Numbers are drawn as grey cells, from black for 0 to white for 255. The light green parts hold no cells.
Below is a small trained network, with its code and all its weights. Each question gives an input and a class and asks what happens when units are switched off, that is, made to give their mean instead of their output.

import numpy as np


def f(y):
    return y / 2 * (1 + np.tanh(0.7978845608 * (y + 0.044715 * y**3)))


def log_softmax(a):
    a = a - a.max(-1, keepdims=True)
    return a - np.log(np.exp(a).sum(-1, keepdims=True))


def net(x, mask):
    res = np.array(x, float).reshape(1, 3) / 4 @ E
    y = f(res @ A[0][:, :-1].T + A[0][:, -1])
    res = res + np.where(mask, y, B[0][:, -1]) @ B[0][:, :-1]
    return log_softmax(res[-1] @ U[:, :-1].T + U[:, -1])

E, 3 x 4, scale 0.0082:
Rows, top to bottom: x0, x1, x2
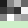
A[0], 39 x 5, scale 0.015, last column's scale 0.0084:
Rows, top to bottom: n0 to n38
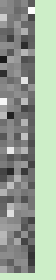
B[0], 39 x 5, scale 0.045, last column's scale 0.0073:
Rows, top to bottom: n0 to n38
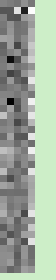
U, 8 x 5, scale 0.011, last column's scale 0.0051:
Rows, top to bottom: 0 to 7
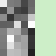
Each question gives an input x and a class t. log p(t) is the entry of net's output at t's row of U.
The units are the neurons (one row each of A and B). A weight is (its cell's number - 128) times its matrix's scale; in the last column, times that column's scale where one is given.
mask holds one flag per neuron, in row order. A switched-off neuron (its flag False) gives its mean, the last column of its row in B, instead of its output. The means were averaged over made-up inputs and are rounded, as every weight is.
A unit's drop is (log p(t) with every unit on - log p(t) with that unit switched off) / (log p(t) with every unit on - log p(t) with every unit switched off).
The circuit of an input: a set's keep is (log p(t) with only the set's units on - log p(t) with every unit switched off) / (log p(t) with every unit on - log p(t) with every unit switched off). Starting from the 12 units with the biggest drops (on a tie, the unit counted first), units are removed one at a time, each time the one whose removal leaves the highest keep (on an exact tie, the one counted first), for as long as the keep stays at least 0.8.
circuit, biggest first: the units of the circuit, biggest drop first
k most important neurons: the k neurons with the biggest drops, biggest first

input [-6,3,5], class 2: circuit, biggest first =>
[n14]
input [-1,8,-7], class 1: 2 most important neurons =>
[n11, n19]
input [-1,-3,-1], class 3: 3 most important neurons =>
[n19, n11, n17]
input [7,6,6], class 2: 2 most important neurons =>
[n8, n10]
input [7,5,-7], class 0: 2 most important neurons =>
[n24, n5]
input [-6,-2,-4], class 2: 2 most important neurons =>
[n14, n21]
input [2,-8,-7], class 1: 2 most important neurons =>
[n6, n34]
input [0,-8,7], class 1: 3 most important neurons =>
[n32, n34, n6]
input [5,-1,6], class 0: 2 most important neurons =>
[n21, n30]
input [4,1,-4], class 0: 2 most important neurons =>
[n24, n14]
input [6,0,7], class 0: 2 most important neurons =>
[n21, n30]
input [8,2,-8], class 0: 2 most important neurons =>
[n24, n5]
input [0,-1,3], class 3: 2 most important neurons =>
[n16, n24]
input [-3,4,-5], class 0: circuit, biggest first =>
[n16]
